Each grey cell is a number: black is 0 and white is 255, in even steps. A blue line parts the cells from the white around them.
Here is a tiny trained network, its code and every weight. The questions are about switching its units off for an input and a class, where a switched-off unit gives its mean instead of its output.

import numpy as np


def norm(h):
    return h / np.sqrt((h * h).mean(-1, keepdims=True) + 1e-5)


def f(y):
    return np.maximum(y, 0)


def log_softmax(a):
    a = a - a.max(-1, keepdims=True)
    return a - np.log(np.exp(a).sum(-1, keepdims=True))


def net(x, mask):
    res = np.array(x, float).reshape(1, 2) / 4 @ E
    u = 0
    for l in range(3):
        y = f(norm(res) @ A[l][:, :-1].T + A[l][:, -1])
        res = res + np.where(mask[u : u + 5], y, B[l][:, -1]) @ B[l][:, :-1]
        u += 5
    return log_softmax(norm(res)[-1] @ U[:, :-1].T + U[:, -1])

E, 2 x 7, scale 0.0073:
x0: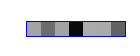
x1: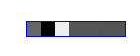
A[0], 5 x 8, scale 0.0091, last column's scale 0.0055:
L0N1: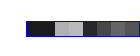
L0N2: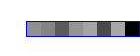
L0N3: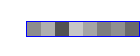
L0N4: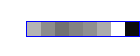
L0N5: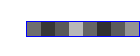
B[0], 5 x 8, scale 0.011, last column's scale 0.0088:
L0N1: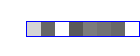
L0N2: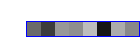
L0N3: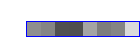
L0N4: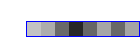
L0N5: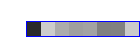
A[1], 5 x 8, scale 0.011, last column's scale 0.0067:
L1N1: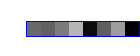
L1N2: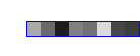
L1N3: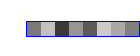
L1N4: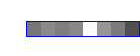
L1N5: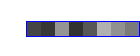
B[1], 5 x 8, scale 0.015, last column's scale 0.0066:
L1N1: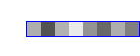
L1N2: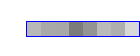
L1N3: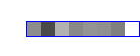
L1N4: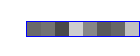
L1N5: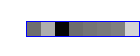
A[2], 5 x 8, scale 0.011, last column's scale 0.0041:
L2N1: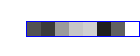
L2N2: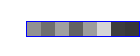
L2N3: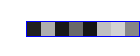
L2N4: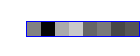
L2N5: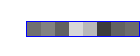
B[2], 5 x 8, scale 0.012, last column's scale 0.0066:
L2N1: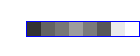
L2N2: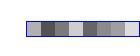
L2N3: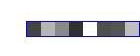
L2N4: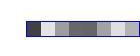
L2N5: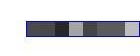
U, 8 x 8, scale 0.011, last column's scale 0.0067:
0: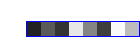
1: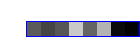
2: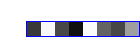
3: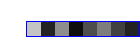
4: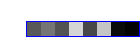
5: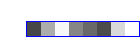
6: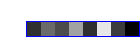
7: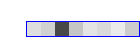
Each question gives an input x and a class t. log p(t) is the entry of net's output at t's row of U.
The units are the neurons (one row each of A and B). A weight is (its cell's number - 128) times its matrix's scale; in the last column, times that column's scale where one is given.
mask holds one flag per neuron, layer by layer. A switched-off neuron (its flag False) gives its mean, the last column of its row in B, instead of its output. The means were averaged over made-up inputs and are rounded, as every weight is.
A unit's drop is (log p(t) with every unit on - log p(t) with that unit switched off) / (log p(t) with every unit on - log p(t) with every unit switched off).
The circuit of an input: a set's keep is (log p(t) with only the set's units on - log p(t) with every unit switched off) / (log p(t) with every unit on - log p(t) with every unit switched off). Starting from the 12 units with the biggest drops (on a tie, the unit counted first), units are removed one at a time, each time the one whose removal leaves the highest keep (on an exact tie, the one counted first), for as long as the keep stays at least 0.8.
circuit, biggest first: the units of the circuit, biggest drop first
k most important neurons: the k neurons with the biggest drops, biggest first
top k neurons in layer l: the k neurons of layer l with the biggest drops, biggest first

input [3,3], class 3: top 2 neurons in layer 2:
(L2N3 L2N1)
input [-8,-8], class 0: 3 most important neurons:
(L0N2 L1N3 L2N5)
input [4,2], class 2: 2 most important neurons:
(L0N1 L1N5)
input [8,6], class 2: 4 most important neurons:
(L1N5 L0N1 L1N3 L2N3)
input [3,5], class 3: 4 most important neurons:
(L1N4 L1N5 L1N3 L2N1)
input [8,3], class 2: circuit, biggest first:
(L1N5)
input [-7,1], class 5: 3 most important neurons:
(L0N1 L1N4 L1N5)
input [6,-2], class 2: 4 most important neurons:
(L0N1 L0N5 L1N3 L0N4)
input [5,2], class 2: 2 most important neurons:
(L1N5 L0N1)
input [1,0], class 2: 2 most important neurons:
(L0N1 L0N5)
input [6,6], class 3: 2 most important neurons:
(L1N5 L2N3)
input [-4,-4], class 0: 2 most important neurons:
(L0N2 L1N4)
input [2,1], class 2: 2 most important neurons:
(L0N1 L0N5)
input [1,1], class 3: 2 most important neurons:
(L1N3 L0N5)
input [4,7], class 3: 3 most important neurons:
(L1N5 L1N4 L1N3)
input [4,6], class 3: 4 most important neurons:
(L1N5 L1N3 L1N4 L2N1)
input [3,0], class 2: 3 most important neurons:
(L0N1 L0N5 L2N3)
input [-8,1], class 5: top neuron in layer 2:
(L2N2)
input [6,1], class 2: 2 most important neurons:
(L0N1 L1N5)
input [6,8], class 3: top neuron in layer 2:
(L2N1)
